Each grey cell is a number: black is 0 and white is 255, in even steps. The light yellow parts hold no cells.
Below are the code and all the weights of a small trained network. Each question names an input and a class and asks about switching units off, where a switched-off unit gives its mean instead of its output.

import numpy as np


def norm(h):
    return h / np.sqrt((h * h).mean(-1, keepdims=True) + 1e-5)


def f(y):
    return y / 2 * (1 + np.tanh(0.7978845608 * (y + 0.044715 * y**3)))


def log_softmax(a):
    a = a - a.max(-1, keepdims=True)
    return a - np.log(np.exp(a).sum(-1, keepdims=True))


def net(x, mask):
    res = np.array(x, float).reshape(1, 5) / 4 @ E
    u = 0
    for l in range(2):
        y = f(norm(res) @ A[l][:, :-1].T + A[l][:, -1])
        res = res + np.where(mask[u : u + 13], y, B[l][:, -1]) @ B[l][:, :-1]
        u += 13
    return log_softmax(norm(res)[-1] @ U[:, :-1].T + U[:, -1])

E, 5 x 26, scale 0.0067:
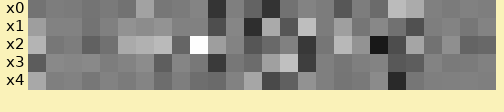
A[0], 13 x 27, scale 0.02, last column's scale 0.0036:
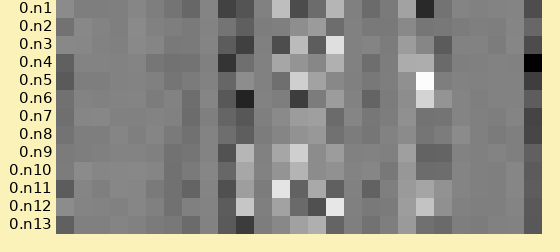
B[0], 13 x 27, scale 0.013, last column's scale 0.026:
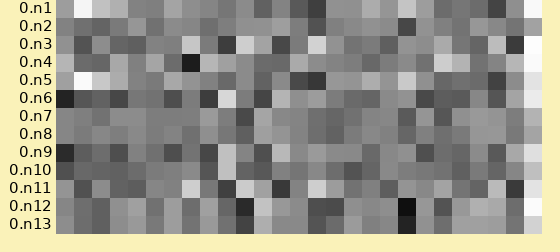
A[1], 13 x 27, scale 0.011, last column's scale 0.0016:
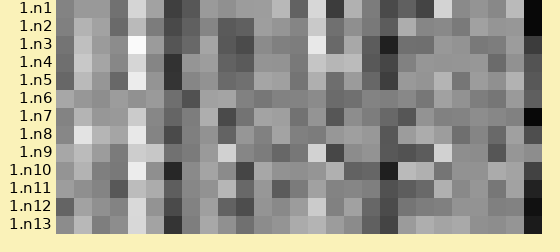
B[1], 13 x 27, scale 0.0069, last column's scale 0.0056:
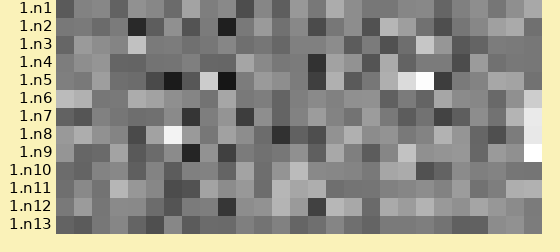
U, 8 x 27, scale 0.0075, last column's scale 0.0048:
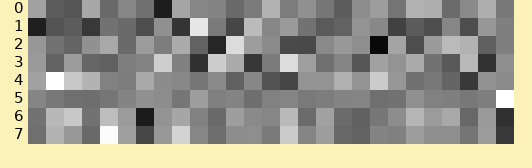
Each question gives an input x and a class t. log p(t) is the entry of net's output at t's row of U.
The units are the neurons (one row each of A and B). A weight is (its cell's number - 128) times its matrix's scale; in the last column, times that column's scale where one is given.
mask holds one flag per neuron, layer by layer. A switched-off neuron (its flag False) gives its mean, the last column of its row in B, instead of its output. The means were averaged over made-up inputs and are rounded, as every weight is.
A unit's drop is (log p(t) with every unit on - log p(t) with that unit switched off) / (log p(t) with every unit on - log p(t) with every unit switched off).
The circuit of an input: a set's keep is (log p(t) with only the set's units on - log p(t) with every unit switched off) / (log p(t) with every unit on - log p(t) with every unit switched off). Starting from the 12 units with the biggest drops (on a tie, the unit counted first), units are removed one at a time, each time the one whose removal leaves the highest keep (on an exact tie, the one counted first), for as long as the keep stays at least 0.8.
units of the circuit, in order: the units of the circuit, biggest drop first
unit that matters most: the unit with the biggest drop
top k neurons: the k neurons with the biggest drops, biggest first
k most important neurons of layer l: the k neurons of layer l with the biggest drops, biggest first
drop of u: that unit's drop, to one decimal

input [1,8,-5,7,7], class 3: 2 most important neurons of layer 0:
(0.n3 0.n12)
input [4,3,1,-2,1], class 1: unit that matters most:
0.n6
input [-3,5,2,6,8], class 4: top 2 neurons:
(0.n1 0.n12)
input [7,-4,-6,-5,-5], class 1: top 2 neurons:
(0.n6 0.n1)
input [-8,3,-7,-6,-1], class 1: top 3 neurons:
(0.n9 0.n10 0.n13)
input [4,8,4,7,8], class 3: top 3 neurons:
(0.n12 0.n5 0.n3)
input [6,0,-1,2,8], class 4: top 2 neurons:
(0.n1 0.n9)
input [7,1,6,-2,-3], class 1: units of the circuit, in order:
(0.n1 0.n12)
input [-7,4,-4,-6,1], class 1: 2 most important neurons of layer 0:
(0.n9 0.n10)
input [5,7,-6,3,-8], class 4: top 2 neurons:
(0.n5 0.n11)
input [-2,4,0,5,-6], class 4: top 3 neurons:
(0.n5 0.n12 0.n11)
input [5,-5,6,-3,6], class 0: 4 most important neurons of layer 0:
(0.n3 0.n11 0.n6 0.n12)
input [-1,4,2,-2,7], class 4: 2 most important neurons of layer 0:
(0.n1 0.n11)
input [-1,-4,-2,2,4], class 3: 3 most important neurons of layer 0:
(0.n11 0.n5 0.n12)
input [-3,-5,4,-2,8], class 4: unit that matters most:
0.n3
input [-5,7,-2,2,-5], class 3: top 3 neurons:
(0.n3 0.n6 0.n1)
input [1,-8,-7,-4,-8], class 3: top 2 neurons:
(0.n11 0.n1)
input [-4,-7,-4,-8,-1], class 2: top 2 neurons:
(0.n12 0.n3)
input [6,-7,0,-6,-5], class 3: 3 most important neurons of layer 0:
(0.n11 0.n9 0.n13)
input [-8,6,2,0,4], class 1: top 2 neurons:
(0.n9 0.n11)
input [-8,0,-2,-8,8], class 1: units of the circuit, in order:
(0.n9)
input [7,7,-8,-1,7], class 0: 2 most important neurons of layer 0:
(0.n4 0.n5)
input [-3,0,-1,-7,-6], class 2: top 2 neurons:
(0.n12 0.n1)
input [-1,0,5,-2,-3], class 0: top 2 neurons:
(0.n3 0.n11)
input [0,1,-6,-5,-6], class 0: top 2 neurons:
(0.n4 0.n1)
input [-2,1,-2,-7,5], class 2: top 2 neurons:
(0.n12 0.n5)
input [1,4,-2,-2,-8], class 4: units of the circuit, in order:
(0.n5)
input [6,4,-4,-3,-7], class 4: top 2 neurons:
(0.n5 0.n9)
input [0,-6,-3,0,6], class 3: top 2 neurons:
(0.n11 0.n5)
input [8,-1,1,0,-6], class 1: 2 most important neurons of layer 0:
(0.n6 0.n1)
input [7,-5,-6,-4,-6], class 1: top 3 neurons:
(0.n6 0.n1 0.n3)
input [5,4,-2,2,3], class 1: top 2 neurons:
(0.n6 0.n11)
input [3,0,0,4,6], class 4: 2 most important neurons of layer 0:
(0.n1 0.n12)
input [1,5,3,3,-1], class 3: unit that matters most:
0.n12
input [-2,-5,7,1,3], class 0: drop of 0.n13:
0.4
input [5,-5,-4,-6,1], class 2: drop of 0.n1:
0.1
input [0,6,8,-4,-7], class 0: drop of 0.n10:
0.1
